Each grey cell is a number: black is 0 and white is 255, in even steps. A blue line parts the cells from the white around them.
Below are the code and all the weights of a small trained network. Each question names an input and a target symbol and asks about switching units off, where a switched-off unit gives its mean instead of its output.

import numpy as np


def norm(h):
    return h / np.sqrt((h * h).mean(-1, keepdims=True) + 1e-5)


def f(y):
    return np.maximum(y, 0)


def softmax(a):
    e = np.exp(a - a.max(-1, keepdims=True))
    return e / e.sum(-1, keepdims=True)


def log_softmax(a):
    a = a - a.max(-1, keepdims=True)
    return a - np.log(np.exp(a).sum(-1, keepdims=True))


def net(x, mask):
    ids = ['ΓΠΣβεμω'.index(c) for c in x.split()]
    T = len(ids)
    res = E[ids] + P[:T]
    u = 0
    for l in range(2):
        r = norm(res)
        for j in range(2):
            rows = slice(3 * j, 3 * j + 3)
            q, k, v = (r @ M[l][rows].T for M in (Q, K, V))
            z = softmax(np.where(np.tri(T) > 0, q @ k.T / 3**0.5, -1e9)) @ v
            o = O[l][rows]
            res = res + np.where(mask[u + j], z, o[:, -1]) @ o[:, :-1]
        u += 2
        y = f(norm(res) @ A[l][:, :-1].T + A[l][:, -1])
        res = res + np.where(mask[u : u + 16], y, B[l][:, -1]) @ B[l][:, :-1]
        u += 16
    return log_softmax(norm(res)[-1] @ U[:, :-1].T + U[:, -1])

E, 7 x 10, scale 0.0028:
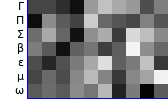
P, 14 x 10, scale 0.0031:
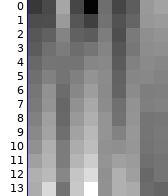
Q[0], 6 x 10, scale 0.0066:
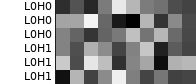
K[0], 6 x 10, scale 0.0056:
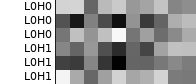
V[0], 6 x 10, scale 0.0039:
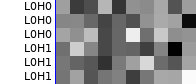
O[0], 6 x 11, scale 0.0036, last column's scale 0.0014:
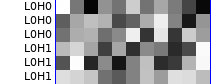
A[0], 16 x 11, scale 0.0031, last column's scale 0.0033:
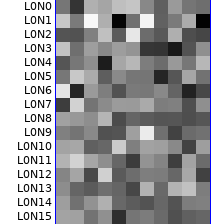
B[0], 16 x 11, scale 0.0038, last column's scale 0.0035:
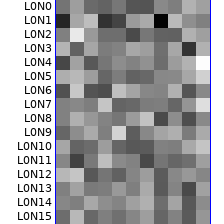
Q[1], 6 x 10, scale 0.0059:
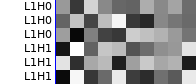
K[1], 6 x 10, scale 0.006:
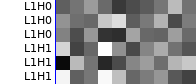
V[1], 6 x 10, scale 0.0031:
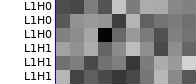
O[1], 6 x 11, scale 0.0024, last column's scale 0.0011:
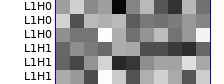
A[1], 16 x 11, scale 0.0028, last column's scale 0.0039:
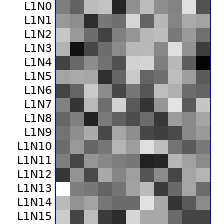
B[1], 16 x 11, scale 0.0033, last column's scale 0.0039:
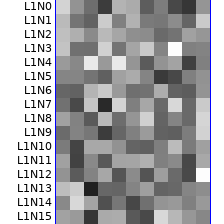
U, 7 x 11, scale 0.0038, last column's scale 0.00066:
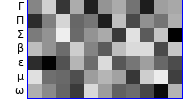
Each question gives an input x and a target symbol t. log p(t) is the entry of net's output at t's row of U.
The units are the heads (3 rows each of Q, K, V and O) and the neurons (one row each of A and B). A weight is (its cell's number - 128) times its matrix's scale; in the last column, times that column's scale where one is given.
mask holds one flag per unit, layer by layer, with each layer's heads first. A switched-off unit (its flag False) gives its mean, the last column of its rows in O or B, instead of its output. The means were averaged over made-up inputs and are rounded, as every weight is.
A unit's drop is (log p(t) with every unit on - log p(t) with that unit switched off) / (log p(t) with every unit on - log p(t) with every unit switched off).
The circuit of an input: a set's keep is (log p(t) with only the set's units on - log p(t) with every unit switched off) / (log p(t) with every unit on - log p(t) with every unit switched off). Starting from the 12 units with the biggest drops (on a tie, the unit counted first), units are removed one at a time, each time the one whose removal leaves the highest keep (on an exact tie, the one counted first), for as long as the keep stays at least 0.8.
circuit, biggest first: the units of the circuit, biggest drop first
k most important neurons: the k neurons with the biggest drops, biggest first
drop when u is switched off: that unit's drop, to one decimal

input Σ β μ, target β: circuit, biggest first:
L1H1, L0H0
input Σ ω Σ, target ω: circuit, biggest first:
L1H1, L0H1, L0N3
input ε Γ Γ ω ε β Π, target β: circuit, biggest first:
L0H0, L1H1
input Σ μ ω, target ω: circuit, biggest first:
L0H0, L0H1
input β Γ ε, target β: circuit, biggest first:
L1H1
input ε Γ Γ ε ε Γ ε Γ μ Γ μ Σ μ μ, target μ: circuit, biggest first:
L0H1, L0H0, L1H1
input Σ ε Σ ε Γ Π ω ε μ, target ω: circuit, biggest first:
L1H1, L0N3
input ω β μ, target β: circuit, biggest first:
L0H0, L1H1
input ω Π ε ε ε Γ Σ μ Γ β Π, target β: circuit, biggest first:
L1H1, L0H0
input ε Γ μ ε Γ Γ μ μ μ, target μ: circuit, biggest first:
L0H1, L0H0
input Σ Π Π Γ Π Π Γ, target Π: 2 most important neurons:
L0N9, L1N1
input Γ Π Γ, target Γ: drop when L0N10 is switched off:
-0.1
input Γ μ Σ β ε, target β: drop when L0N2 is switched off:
0.2
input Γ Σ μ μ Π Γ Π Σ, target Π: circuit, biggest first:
L0H0
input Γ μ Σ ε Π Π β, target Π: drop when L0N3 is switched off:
-0.1
